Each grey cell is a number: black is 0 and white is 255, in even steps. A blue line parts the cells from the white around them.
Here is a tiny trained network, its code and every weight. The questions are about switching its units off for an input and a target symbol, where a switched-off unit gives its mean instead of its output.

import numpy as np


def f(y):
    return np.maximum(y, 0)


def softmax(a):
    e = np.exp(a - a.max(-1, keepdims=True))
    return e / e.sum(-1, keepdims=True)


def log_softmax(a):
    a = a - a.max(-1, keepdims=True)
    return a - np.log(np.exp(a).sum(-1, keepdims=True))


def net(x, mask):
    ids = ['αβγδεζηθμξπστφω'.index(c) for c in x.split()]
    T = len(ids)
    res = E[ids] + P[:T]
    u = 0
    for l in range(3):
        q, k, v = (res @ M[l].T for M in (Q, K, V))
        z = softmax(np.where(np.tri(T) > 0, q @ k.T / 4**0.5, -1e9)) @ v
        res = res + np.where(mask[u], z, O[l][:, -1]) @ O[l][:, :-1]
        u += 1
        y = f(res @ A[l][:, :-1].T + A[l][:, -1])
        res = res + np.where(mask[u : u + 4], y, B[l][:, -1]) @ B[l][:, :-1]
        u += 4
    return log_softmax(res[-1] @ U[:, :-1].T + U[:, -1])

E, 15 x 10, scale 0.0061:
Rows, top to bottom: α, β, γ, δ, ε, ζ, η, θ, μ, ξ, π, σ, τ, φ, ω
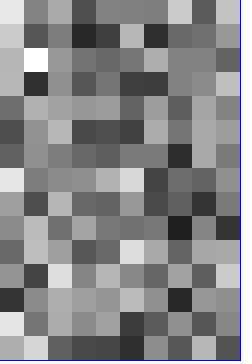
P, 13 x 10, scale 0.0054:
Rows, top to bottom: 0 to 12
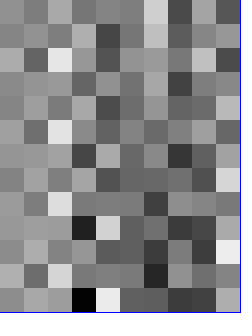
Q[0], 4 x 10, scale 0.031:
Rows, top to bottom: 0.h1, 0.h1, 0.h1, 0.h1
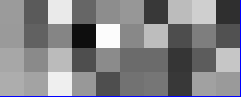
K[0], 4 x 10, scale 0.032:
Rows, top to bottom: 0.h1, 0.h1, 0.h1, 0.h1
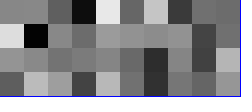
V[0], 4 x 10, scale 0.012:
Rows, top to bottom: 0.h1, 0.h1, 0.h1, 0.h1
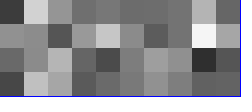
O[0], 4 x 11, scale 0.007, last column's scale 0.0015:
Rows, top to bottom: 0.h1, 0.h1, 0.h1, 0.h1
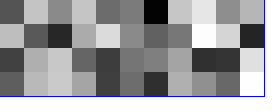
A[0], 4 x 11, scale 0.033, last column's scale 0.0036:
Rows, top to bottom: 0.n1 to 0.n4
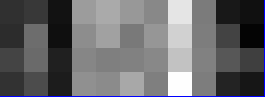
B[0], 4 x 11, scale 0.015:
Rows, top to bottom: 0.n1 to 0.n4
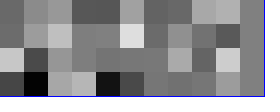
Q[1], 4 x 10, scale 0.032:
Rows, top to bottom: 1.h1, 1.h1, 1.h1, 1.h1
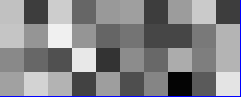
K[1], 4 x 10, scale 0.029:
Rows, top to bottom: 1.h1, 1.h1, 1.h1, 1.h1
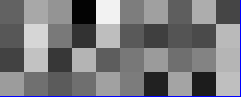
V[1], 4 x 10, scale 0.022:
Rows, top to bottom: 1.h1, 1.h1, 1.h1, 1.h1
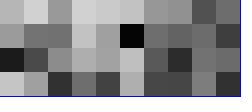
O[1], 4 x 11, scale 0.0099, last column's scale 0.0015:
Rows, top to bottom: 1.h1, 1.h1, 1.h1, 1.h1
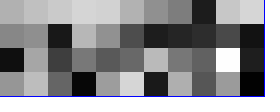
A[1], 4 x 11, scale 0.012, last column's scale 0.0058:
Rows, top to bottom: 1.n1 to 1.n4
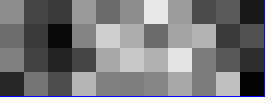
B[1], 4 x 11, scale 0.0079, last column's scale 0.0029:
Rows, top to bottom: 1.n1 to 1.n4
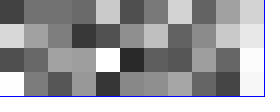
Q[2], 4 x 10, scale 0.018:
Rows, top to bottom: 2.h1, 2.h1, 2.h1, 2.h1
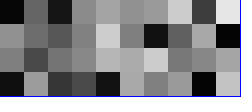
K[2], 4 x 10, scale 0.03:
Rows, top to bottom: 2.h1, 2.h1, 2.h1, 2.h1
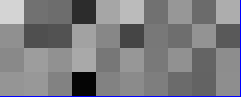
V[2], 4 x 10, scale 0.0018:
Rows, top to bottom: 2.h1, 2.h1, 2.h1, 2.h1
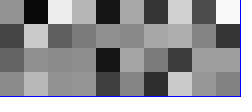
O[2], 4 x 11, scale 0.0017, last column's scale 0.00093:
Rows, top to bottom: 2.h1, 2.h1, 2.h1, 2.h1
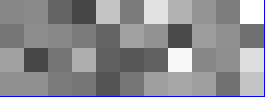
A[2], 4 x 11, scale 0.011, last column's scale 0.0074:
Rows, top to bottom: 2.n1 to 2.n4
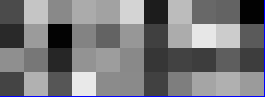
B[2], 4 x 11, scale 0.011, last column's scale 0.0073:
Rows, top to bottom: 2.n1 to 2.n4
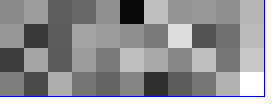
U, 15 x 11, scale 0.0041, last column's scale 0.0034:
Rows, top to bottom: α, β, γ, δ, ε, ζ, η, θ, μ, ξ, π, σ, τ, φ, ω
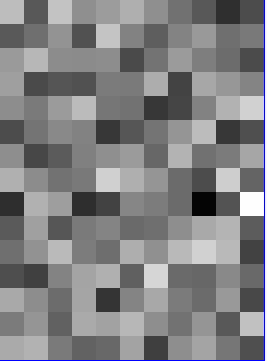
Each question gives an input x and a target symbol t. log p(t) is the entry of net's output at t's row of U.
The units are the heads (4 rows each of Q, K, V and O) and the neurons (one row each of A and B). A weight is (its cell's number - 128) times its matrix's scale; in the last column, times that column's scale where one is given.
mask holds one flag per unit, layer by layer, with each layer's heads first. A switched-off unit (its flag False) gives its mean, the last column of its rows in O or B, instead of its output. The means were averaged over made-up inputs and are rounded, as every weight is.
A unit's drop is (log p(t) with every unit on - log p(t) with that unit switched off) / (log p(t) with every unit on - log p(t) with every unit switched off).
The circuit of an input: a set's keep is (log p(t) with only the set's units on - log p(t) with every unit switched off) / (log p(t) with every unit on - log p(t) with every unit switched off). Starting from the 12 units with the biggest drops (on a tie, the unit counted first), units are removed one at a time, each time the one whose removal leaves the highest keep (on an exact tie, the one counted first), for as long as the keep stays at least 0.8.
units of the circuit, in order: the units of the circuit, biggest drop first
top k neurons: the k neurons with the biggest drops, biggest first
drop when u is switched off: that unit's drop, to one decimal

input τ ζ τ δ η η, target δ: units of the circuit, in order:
[1.h1 1.n2 0.h1]
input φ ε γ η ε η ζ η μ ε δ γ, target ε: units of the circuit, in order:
[1.h1 0.h1 2.n4]
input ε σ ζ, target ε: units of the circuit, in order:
[1.h1 0.h1 2.n4]
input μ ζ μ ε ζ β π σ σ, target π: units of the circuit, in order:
[1.h1]
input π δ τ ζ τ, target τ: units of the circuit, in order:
[1.h1 1.n4 0.h1]
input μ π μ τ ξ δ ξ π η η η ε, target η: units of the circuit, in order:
[1.h1 2.n2 0.h1]
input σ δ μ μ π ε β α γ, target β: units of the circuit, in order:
[1.h1 1.n3]
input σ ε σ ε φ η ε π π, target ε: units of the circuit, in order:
[1.h1 2.n4 0.h1]
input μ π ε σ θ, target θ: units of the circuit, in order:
[1.h1 0.h1]
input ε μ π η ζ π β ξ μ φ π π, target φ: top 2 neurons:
[2.n3 2.n4]
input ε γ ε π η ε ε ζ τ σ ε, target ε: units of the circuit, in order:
[0.h1 1.h1 2.n4]
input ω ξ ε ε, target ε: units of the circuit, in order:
[1.h1 2.n4 0.h1]
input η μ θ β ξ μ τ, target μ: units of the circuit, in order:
[0.h1 1.h1]
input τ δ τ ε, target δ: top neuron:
[1.n2]
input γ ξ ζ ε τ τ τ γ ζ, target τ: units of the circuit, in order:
[1.h1 1.n4]
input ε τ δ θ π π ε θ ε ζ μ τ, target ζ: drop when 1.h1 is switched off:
0.7
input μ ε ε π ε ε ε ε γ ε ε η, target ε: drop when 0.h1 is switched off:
0.4
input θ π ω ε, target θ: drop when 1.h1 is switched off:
0.7
